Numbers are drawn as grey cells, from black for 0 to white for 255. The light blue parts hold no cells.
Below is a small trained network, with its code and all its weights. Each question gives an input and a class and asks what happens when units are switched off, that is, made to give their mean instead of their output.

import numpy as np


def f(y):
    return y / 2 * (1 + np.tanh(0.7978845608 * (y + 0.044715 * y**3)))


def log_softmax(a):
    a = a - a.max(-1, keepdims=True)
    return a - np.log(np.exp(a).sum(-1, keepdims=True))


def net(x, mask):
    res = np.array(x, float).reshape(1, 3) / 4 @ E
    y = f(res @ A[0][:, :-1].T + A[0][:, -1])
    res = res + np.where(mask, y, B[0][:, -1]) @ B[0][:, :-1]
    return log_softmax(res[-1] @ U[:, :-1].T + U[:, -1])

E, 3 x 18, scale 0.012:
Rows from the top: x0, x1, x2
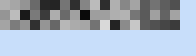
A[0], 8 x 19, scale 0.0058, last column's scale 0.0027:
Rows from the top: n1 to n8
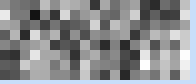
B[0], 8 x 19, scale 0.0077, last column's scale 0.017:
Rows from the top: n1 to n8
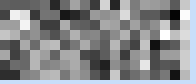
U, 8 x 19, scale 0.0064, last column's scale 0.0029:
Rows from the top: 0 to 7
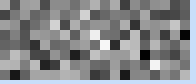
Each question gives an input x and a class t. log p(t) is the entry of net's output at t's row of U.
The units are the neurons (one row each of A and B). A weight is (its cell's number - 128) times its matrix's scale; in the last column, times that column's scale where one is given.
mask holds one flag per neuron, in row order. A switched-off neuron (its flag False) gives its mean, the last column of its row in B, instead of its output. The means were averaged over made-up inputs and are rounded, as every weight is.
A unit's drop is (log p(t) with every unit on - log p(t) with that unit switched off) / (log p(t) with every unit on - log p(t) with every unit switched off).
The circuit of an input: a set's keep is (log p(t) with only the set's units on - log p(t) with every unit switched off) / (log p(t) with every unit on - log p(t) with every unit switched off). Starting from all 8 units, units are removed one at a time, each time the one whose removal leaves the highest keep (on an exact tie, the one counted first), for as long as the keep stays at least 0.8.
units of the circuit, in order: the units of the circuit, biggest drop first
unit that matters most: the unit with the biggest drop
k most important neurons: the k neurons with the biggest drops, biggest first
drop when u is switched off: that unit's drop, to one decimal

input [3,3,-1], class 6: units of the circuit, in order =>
n2, n5
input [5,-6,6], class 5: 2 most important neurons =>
n2, n6
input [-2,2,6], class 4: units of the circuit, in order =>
n1
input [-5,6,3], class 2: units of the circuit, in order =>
n4, n3
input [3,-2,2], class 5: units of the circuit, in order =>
n7, n2
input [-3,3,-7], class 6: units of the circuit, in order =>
n4, n5
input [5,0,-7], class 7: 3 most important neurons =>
n2, n5, n6
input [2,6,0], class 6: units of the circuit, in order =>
n2, n5
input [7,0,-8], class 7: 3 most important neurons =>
n5, n2, n6
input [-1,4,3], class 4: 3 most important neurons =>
n2, n3, n5
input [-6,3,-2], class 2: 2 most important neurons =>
n4, n3
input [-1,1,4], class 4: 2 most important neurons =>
n1, n3
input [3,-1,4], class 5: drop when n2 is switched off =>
0.1
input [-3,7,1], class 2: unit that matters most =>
n3
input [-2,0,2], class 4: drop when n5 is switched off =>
0.1
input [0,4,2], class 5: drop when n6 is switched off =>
0.2
